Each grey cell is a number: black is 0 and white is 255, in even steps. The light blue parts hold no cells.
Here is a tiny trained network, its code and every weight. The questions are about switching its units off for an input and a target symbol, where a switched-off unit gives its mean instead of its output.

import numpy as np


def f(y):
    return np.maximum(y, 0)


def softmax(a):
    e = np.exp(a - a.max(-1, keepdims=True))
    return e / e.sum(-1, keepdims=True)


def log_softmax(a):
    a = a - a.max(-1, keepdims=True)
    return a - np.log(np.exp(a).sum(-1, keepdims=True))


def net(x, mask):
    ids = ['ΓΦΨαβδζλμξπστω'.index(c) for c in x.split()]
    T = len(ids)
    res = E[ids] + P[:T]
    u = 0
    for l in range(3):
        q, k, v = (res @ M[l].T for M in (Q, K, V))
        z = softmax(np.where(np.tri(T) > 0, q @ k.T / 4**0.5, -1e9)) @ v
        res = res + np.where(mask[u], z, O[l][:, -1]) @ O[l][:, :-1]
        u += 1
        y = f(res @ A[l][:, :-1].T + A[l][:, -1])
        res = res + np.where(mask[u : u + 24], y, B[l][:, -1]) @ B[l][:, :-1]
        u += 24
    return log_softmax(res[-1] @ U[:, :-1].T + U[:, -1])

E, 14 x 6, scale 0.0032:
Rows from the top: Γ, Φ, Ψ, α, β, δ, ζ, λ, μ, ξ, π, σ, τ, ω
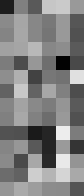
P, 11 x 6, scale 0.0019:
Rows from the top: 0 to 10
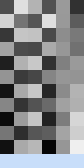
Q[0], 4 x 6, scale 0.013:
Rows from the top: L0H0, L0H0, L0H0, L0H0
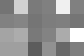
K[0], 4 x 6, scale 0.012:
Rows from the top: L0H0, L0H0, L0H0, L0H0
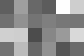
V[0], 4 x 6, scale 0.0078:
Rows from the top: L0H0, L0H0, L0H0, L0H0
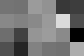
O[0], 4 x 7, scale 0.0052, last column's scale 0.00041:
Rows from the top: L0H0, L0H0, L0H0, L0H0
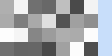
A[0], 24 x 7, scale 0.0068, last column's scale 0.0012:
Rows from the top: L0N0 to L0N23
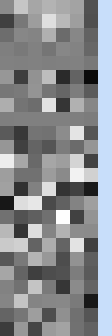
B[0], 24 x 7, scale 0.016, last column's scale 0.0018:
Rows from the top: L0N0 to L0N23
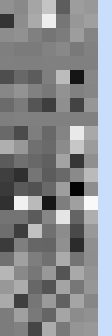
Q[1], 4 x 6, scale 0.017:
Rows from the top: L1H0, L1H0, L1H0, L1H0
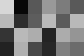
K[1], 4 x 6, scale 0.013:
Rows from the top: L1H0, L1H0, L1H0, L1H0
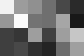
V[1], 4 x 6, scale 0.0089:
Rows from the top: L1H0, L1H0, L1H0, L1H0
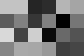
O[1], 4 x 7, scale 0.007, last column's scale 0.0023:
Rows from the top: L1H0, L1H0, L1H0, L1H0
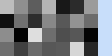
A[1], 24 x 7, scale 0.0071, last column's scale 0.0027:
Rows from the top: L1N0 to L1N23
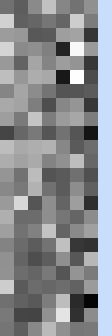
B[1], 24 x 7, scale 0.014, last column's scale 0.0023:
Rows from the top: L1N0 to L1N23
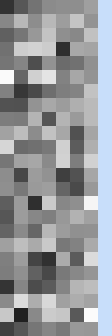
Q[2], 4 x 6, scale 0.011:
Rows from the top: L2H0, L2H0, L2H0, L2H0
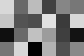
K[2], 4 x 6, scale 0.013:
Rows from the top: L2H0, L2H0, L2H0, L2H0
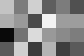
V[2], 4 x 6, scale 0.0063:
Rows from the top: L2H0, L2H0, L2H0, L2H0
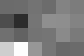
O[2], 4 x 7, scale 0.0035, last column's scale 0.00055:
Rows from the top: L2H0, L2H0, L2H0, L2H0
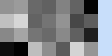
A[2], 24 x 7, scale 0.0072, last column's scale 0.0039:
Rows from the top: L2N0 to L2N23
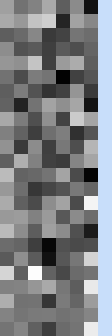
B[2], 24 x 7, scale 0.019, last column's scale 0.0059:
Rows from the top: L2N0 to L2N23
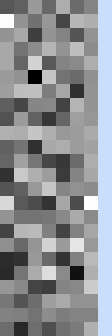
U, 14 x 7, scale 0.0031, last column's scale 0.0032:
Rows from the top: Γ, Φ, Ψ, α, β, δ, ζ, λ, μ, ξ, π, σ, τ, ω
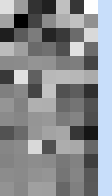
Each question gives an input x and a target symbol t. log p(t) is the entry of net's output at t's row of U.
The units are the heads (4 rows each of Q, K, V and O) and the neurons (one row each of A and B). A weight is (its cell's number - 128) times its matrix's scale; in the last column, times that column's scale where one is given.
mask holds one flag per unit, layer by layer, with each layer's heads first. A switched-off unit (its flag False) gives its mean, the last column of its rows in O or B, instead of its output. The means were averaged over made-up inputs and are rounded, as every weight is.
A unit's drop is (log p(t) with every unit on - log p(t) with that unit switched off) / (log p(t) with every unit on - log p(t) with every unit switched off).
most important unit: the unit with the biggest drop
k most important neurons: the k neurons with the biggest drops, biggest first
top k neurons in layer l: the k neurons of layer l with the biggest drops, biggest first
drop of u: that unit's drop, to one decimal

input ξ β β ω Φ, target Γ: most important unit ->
L1H0
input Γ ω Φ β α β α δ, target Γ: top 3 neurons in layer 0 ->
(L0N17 L0N11 L0N12)
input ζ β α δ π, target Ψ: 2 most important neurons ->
(L0N12 L0N14)
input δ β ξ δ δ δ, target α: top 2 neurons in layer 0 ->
(L0N14 L0N9)
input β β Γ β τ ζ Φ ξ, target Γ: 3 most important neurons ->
(L0N15 L2N14 L1N22)
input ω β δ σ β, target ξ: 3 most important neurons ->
(L2N19 L0N16 L1N12)
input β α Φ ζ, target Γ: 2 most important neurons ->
(L0N14 L2N14)
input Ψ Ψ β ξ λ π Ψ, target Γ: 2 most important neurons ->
(L2N14 L1N10)
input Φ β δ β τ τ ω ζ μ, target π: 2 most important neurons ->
(L2N4 L0N16)
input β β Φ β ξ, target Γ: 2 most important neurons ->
(L2N14 L0N15)
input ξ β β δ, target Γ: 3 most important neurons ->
(L0N17 L2N14 L0N11)
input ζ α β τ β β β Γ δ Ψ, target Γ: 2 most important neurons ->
(L2N14 L0N15)
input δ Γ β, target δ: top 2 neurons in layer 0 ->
(L0N1 L0N12)
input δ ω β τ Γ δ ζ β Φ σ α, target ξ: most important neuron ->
(L2N19)
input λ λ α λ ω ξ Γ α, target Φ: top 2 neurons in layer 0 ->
(L0N14 L0N16)
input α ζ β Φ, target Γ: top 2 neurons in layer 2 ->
(L2N14 L2N18)
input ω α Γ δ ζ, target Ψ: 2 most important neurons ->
(L0N12 L1N22)
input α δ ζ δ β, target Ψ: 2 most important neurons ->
(L0N14 L2N18)
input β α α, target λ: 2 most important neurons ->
(L2N19 L2N1)
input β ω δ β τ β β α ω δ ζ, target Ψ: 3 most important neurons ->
(L1N22 L0N14 L2N18)
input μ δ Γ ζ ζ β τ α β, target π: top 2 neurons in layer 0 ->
(L0N1 L0N16)
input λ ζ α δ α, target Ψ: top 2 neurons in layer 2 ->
(L2N18 L2N11)
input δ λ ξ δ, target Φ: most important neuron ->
(L0N7)
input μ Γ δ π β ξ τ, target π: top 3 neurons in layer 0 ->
(L0N1 L0N14 L0N16)
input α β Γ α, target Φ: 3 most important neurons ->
(L0N14 L1N14 L0N0)
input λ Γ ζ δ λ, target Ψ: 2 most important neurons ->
(L1N22 L2N18)
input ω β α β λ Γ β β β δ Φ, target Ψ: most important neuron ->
(L1N22)
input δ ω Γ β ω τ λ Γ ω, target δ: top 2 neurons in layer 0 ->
(L0N1 L0N14)
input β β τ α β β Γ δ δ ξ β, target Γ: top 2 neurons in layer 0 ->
(L0N9 L0N15)
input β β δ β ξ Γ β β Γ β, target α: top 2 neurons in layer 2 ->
(L2N1 L2N8)
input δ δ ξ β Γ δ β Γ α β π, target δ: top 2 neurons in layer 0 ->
(L0N14 L0N1)
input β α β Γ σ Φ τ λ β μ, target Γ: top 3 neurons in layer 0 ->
(L0N14 L0N15 L0N9)
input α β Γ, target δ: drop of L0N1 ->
0.2
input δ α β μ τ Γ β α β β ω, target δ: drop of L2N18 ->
0.0
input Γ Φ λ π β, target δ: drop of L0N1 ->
0.3
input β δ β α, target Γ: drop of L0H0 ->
0.1
